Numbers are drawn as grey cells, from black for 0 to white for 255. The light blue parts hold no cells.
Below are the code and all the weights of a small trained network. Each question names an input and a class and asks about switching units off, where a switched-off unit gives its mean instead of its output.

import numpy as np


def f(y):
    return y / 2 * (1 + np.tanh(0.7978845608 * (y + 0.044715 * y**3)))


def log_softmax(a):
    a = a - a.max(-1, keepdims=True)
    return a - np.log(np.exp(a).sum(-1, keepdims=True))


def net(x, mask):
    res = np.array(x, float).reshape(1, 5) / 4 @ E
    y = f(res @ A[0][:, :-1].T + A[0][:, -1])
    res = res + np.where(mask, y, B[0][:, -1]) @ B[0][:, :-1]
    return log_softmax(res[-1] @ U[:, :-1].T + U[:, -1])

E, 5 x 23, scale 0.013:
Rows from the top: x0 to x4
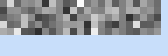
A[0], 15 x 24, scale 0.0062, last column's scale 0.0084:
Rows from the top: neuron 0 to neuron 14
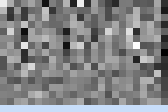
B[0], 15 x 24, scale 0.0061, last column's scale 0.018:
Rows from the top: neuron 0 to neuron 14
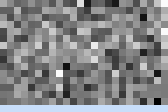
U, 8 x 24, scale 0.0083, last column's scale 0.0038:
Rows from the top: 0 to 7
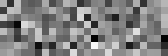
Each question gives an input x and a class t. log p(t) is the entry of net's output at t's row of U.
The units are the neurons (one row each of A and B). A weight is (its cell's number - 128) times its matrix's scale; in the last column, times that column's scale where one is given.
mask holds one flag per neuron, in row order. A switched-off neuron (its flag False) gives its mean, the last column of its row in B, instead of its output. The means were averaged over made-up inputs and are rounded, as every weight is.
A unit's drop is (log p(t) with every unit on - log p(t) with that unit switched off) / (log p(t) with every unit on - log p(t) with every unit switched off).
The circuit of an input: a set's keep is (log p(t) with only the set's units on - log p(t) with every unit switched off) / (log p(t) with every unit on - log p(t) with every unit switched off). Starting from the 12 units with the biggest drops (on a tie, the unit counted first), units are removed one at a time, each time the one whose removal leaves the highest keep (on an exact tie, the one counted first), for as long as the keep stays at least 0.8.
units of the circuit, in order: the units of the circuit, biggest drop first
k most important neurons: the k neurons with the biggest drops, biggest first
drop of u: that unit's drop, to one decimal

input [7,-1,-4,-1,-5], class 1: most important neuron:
(neuron 4)
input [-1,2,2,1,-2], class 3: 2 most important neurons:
(neuron 6; neuron 0)
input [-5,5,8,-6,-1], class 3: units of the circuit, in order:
(neuron 9; neuron 4)
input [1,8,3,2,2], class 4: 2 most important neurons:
(neuron 6; neuron 4)
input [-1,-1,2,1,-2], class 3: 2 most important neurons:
(neuron 0; neuron 6)
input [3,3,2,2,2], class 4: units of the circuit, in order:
(neuron 0; neuron 4)
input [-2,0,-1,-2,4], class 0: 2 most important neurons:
(neuron 4; neuron 0)
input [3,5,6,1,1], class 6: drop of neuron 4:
0.6
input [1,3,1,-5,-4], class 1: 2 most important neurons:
(neuron 4; neuron 2)
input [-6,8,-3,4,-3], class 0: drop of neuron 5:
-0.1
